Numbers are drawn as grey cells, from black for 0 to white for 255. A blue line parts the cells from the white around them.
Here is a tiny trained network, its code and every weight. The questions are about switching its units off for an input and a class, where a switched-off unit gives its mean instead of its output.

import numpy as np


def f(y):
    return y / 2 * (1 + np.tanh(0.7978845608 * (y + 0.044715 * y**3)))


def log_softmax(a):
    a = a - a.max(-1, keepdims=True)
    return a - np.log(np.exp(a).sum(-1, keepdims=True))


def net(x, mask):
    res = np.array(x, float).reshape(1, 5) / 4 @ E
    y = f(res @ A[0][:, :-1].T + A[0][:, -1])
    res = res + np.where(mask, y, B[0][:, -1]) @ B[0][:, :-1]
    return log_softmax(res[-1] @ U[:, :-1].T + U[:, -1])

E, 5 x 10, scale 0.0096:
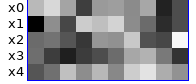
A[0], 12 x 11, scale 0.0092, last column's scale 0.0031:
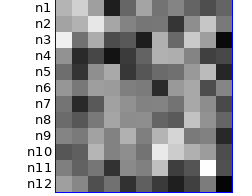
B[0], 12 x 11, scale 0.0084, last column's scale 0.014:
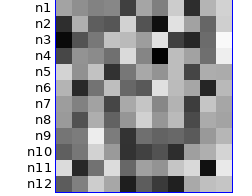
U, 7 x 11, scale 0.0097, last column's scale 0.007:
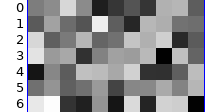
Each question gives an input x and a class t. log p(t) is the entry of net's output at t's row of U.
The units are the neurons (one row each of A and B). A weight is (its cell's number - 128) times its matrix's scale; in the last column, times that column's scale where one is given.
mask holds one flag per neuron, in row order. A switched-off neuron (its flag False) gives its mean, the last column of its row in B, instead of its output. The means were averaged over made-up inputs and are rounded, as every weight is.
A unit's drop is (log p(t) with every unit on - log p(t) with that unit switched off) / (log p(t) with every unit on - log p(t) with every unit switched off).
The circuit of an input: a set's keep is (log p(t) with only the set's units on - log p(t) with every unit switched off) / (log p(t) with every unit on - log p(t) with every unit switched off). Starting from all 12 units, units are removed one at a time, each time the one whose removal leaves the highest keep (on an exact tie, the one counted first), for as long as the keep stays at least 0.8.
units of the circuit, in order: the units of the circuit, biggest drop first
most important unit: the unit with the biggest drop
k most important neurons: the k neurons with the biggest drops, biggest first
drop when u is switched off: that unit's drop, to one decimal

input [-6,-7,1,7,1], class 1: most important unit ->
n4
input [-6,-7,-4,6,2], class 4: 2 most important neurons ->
[n3 n2]
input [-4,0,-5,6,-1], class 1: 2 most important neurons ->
[n4 n11]
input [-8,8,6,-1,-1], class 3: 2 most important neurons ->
[n7 n3]
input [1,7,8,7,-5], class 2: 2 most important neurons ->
[n11 n3]
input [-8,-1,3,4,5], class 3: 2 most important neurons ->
[n7 n5]
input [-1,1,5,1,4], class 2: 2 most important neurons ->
[n11 n12]
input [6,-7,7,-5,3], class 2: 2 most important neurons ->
[n11 n4]
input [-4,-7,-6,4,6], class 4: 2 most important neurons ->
[n3 n11]
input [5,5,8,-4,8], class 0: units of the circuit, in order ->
[n10 n9]
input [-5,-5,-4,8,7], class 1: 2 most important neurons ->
[n4 n12]
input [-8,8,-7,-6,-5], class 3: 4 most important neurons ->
[n8 n3 n11 n7]
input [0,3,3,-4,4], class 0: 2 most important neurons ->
[n3 n4]
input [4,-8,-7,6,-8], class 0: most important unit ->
n12
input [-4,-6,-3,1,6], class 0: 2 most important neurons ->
[n10 n5]
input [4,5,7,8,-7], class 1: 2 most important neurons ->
[n4 n10]
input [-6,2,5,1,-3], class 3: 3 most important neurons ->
[n7 n5 n6]
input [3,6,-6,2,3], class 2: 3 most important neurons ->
[n3 n6 n4]
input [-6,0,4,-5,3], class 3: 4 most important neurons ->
[n5 n4 n8 n7]
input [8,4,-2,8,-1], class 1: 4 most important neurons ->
[n4 n5 n7 n8]
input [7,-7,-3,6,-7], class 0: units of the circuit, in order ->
[n12]
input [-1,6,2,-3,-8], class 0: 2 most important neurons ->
[n12 n3]
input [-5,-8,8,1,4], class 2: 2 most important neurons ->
[n11 n5]
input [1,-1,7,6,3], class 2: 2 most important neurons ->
[n11 n2]
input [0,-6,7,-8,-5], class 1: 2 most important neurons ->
[n2 n6]
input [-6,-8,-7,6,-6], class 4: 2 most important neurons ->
[n3 n11]
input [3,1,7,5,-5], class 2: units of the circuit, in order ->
[n11]
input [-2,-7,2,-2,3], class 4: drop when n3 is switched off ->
1.1
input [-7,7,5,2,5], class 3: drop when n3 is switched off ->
0.4
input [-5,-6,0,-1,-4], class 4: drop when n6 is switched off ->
0.0
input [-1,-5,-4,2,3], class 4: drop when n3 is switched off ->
0.8
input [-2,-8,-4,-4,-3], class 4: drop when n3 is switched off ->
0.9
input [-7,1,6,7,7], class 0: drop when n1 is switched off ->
0.1
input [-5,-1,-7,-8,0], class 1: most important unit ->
n2
